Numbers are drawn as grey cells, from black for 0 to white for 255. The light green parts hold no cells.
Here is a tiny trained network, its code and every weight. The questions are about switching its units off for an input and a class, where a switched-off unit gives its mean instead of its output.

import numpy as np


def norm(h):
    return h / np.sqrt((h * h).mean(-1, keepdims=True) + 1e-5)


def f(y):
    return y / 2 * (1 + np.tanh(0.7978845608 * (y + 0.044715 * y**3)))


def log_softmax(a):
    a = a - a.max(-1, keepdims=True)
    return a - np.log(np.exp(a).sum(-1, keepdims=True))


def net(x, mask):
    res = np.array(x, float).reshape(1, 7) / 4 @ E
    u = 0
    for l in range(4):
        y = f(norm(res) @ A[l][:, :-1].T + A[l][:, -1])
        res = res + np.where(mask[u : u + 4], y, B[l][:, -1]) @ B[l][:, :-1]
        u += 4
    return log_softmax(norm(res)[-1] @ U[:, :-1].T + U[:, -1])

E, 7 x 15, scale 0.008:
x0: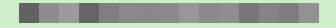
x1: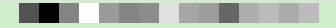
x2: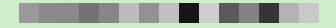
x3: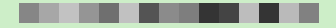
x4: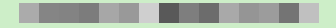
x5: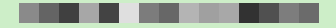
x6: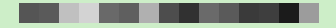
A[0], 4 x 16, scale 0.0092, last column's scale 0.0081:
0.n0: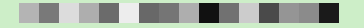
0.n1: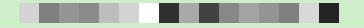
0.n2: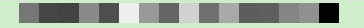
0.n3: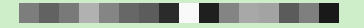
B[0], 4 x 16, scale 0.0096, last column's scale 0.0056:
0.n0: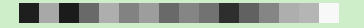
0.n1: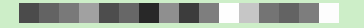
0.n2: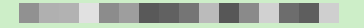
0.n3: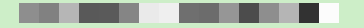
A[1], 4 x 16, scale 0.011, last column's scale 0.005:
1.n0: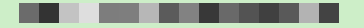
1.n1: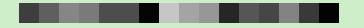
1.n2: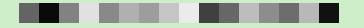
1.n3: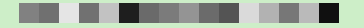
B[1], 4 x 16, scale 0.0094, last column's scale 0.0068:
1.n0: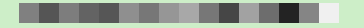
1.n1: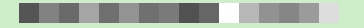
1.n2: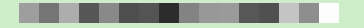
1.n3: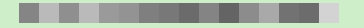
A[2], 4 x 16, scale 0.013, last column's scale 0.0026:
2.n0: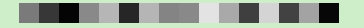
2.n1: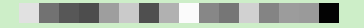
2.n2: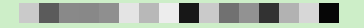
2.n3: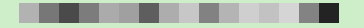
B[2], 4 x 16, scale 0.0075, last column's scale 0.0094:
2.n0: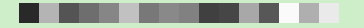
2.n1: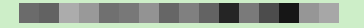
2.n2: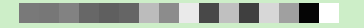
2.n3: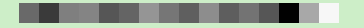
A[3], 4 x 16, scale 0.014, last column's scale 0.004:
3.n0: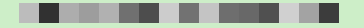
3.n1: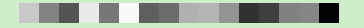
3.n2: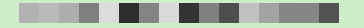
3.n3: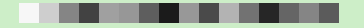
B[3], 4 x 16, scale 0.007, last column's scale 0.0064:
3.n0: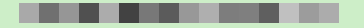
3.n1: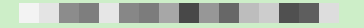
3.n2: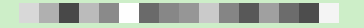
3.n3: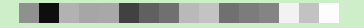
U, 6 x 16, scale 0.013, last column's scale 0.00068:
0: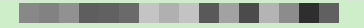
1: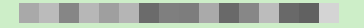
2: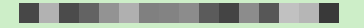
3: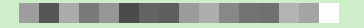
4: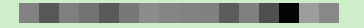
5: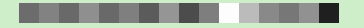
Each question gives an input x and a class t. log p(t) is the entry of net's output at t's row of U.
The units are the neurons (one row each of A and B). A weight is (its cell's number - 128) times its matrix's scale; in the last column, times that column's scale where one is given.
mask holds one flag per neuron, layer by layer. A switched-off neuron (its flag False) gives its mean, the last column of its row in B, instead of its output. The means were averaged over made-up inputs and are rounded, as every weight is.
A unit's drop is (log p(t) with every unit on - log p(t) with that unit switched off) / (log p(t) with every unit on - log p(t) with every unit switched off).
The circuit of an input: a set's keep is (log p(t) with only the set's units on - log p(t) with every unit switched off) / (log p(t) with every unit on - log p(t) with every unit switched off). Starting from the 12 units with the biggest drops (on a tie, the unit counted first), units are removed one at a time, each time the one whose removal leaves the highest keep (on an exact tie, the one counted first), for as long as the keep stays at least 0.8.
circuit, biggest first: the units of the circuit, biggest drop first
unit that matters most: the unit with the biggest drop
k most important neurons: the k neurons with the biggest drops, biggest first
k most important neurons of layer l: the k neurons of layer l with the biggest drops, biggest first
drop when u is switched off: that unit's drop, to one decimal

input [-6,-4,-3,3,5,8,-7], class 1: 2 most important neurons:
0.n2, 3.n1
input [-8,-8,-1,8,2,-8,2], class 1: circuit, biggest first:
3.n2
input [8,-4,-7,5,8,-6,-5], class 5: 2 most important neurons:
0.n1, 2.n2
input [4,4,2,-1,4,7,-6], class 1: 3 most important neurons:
0.n2, 3.n1, 1.n0
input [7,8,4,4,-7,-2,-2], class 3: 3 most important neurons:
1.n2, 3.n0, 0.n1
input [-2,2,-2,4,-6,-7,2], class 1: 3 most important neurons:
1.n3, 3.n2, 0.n1
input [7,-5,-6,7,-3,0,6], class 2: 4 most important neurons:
0.n0, 2.n2, 2.n3, 0.n1
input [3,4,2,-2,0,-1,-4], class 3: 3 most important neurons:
1.n2, 0.n3, 0.n0
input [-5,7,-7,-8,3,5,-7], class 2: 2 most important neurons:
2.n0, 2.n2
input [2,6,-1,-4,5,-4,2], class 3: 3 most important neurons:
1.n2, 0.n0, 3.n0
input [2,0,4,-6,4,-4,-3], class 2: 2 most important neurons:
2.n0, 0.n3
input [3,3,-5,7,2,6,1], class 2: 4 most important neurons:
0.n0, 2.n2, 0.n3, 3.n2
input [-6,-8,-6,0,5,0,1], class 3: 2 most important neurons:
3.n3, 2.n2
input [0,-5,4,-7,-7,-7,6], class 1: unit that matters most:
0.n0
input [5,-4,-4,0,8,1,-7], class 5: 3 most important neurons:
0.n1, 1.n0, 0.n3
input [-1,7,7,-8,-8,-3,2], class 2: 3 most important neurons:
2.n0, 0.n3, 0.n1
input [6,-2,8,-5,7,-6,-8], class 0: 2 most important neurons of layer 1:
1.n0, 1.n1
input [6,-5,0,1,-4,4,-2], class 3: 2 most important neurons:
3.n3, 0.n1
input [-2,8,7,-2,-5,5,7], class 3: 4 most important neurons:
1.n2, 0.n3, 3.n0, 2.n3
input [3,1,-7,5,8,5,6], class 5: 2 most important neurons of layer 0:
0.n1, 0.n2
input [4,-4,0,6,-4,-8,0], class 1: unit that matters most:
3.n2
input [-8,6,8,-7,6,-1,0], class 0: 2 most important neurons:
2.n2, 0.n0
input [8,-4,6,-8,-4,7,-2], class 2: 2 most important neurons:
2.n0, 0.n3
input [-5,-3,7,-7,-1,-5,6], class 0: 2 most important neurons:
2.n2, 0.n0
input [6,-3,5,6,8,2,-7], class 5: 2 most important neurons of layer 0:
0.n1, 0.n0
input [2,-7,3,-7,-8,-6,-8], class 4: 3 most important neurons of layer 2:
2.n3, 2.n1, 2.n2
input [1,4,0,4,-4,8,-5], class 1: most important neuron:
0.n2
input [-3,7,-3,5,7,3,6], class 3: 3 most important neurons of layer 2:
2.n3, 2.n0, 2.n2
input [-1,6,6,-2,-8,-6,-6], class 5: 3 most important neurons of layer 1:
1.n1, 1.n0, 1.n3
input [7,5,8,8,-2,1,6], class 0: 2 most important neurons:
2.n2, 2.n0
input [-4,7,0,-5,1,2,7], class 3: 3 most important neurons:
1.n2, 3.n0, 2.n3
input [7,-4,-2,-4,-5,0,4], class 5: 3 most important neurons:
1.n1, 0.n0, 1.n2
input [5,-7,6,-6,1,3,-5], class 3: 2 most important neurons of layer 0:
0.n3, 0.n0
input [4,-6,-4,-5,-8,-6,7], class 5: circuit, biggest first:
1.n1
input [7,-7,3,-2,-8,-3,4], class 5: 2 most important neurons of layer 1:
1.n1, 1.n2
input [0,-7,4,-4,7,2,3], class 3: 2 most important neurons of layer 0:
0.n3, 0.n0
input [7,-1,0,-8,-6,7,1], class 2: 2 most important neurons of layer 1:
1.n3, 1.n2
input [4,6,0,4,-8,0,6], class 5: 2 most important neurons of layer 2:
2.n3, 2.n1
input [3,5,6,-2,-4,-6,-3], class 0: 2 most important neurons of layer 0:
0.n2, 0.n1
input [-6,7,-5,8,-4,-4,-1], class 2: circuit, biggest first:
0.n0
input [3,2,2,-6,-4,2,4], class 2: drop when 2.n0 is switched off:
1.0
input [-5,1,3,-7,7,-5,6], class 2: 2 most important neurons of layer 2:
2.n0, 2.n3
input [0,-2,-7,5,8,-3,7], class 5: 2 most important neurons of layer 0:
0.n1, 0.n3
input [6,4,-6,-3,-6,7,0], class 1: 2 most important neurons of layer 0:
0.n2, 0.n1
